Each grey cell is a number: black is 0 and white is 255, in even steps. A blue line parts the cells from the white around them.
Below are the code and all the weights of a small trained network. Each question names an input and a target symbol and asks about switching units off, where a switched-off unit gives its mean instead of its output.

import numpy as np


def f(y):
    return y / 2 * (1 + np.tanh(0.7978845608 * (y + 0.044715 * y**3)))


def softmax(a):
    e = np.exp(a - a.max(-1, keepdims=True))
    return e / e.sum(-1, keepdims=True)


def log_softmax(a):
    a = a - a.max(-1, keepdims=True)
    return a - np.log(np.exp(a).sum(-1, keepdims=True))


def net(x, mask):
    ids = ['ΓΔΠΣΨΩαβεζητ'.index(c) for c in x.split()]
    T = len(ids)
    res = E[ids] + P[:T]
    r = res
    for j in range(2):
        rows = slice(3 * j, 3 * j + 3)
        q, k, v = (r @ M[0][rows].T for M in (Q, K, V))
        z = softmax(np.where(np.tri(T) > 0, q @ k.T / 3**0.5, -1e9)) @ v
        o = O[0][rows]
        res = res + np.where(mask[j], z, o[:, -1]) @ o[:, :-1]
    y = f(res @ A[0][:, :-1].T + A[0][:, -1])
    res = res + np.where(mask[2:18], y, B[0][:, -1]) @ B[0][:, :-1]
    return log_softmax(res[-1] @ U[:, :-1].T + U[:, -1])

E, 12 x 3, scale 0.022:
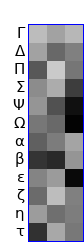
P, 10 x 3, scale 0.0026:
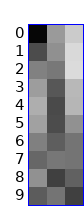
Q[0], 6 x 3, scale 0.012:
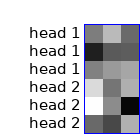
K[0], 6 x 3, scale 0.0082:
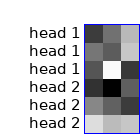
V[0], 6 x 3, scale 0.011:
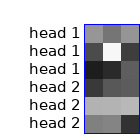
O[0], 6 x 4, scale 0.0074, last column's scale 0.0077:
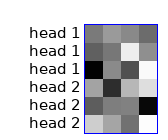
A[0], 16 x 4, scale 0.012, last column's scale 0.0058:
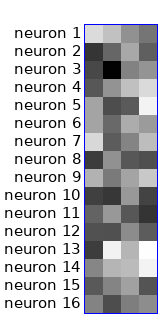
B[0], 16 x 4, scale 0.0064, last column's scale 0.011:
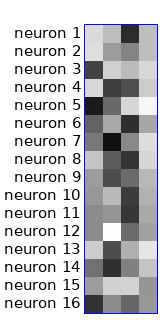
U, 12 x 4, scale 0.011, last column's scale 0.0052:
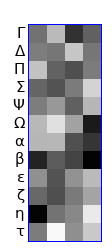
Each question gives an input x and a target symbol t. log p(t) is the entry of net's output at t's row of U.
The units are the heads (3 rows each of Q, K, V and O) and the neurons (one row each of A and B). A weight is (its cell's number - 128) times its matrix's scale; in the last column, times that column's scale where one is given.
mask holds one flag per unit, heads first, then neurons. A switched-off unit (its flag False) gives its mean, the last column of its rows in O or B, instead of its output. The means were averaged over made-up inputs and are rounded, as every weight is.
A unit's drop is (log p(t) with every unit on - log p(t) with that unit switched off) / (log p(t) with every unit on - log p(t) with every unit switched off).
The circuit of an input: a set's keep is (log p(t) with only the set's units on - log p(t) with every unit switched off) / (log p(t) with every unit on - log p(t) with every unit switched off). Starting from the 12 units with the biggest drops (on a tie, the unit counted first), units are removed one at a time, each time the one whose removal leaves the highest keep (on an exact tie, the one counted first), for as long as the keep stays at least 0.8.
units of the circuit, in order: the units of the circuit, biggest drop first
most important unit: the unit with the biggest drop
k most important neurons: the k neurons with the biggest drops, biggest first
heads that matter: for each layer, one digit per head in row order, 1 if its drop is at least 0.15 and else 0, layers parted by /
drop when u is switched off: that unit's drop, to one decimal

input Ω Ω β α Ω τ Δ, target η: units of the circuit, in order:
[head 1; neuron 13; neuron 8; neuron 1]
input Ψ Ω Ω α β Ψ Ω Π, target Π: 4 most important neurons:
[neuron 5; neuron 13; neuron 3; neuron 8]
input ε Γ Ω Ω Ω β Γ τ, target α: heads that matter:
01
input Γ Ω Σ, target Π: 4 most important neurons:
[neuron 1; neuron 7; neuron 3; neuron 9]
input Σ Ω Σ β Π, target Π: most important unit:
neuron 5
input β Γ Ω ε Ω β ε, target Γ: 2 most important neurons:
[neuron 7; neuron 11]
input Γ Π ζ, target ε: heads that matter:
11
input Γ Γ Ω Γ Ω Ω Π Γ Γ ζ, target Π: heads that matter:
00
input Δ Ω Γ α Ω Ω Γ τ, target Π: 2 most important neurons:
[neuron 13; neuron 8]
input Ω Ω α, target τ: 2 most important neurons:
[neuron 3; neuron 12]
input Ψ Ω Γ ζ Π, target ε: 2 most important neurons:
[neuron 13; neuron 14]
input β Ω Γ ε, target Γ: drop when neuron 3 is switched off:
-0.1
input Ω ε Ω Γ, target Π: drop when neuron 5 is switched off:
0.2
